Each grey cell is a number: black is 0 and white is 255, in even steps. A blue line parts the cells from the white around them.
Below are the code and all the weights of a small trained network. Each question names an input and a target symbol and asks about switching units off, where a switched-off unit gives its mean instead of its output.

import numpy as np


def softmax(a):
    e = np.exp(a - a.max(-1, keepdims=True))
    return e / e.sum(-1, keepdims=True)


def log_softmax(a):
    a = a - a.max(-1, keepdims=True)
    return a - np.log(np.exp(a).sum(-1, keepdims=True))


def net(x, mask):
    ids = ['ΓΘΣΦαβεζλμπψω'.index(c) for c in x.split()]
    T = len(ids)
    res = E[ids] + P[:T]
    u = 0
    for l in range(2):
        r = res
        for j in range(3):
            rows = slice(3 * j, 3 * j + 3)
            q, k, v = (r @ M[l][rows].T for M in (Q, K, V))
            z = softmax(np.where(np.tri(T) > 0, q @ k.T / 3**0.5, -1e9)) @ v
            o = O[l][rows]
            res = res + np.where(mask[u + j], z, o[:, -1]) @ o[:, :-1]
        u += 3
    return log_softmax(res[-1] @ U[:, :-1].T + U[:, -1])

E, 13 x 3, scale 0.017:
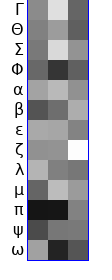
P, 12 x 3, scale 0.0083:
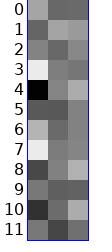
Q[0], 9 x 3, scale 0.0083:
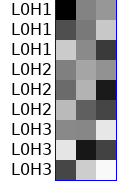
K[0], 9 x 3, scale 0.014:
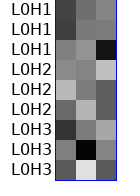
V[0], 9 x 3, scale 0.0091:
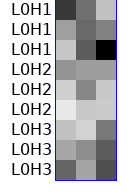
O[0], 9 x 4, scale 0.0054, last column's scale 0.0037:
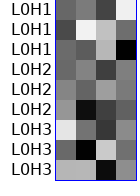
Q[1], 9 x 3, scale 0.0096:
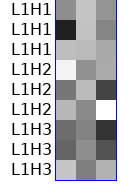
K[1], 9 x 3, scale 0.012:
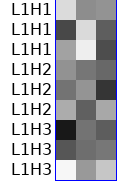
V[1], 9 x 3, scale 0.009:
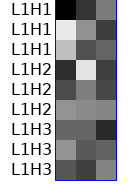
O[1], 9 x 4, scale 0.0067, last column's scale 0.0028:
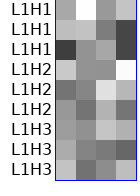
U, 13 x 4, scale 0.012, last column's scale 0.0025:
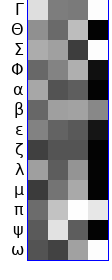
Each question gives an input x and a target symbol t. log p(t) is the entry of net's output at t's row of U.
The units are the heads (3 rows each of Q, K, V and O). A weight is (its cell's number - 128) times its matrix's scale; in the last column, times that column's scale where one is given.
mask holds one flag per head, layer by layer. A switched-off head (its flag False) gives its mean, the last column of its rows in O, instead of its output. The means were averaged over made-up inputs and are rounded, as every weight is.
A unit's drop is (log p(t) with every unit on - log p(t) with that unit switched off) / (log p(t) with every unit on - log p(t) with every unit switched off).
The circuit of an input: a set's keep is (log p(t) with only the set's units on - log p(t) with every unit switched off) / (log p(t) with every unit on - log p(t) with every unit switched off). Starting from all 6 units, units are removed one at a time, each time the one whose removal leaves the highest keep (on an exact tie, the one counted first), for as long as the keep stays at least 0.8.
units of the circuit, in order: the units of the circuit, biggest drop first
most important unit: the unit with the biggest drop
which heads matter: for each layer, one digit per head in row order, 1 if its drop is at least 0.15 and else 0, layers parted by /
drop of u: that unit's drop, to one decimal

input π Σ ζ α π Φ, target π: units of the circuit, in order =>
L0H3, L1H1
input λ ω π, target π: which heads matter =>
000 / 100
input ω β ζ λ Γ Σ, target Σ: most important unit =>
L0H3
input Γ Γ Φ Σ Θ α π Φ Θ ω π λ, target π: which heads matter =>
001 / 000
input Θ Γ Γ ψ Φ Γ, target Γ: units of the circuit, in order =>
L0H3, L1H3, L1H2
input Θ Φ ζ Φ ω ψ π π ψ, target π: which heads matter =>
000 / 100
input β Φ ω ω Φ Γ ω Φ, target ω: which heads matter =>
101 / 010
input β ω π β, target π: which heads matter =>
001 / 000
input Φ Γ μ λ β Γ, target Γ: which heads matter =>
001 / 010
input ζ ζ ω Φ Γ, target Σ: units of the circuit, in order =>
L0H3, L1H1
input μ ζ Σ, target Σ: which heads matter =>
101 / 000
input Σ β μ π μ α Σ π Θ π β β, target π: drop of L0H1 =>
0.1
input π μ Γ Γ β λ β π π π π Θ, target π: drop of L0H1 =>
0.3
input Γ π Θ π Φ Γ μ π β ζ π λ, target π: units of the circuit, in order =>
L0H3
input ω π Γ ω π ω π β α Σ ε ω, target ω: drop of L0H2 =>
0.2
